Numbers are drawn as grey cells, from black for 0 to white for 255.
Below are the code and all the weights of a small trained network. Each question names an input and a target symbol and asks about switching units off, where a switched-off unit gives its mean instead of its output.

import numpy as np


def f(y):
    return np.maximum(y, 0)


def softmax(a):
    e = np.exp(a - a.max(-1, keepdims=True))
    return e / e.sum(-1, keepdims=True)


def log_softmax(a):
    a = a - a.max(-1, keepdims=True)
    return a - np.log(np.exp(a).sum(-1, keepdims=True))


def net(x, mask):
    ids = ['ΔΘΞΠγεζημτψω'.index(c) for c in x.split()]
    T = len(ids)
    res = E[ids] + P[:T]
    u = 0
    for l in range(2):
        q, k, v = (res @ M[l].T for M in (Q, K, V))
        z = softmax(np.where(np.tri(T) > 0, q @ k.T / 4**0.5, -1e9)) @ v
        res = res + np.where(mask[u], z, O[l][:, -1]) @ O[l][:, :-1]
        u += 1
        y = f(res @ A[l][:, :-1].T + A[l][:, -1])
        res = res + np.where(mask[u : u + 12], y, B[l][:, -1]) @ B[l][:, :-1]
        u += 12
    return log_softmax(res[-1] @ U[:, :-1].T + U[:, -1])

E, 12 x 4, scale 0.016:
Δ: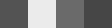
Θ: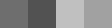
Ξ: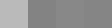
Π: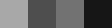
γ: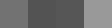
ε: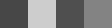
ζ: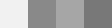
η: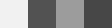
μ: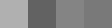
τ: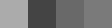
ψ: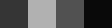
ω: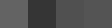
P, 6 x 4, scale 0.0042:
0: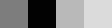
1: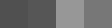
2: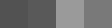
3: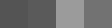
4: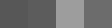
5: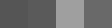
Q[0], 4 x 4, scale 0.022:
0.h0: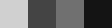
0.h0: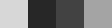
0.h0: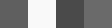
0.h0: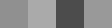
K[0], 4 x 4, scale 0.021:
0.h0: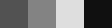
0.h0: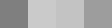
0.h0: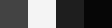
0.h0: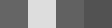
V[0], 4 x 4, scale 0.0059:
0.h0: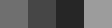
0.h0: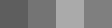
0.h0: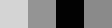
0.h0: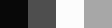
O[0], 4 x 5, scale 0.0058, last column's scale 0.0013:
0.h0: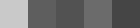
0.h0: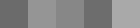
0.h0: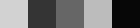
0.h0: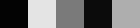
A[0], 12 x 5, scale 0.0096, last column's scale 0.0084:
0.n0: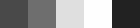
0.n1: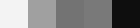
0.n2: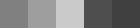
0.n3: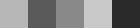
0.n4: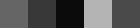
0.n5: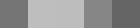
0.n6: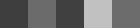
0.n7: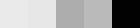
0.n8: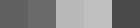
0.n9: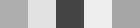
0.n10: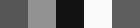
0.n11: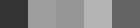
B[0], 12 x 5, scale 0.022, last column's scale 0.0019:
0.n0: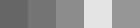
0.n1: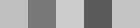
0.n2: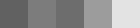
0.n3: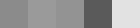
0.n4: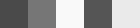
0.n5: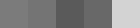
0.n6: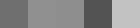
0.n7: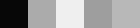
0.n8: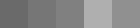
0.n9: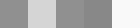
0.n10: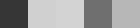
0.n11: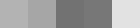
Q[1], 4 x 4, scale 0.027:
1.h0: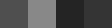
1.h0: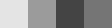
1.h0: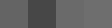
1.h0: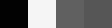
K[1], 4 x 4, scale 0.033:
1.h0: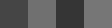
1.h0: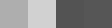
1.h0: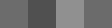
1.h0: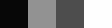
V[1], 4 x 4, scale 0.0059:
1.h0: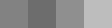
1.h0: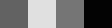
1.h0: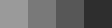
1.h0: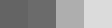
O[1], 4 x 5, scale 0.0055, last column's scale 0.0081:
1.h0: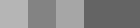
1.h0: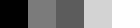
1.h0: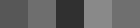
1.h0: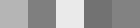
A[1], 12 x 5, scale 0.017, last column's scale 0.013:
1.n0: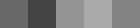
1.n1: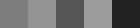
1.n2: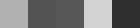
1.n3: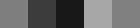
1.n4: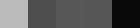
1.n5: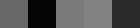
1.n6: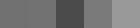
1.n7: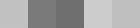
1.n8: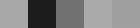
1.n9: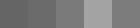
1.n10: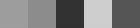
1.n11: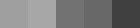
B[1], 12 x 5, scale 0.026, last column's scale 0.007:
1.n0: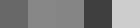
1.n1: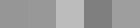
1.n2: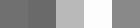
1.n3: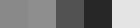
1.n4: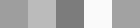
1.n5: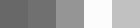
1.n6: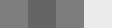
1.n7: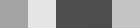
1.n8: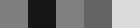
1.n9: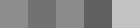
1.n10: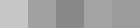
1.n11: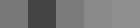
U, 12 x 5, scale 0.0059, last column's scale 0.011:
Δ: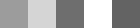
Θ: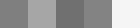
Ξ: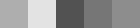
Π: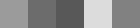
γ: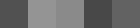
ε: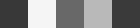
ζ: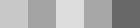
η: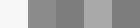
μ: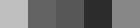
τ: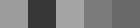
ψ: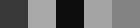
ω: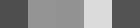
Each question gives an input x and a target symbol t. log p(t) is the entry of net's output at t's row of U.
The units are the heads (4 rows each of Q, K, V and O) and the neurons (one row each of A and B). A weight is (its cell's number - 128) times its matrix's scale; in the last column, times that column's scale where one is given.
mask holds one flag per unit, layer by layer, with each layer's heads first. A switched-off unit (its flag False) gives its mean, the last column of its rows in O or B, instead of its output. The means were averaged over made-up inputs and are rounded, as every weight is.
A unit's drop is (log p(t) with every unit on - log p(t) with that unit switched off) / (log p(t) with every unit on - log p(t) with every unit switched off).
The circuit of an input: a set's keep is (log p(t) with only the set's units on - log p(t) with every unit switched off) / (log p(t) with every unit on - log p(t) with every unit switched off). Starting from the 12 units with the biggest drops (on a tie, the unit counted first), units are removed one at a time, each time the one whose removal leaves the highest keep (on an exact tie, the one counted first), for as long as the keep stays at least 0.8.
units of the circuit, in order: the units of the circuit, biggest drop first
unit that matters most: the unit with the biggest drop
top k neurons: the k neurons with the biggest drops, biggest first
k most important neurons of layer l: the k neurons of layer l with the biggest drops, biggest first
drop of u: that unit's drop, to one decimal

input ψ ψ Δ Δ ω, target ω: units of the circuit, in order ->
1.n5, 0.n4, 0.n9, 1.n3
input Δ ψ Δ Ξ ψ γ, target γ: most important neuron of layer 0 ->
0.n4
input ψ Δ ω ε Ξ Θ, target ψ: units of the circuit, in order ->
0.h0, 0.n5, 0.n9, 1.h0
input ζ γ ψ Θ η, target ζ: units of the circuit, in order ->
1.h0, 0.h0, 0.n0
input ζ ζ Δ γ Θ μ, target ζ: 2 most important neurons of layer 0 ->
0.n0, 0.n8
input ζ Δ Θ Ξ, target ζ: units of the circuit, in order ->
1.h0, 0.n0
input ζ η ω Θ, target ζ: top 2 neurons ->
1.n2, 0.n0
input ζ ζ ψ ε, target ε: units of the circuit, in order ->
0.n10, 1.h0, 0.n9
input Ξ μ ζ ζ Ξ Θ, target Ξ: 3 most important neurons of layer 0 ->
0.n11, 0.n0, 0.n4
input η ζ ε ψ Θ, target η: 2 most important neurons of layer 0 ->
0.n0, 0.n4
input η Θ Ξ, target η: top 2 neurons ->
0.n0, 1.n4
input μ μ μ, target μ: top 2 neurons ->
1.n8, 1.n6
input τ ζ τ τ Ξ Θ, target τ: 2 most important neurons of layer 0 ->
0.n9, 0.n0
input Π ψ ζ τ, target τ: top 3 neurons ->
0.n4, 0.n9, 1.n8
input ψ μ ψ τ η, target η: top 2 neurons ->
1.n4, 1.n8
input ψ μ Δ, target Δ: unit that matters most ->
1.n6
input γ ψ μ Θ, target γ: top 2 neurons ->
1.n0, 0.n4
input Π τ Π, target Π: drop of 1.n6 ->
0.1
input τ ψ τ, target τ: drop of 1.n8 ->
0.3
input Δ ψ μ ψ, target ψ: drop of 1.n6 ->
0.6
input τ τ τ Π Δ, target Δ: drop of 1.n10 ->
0.3
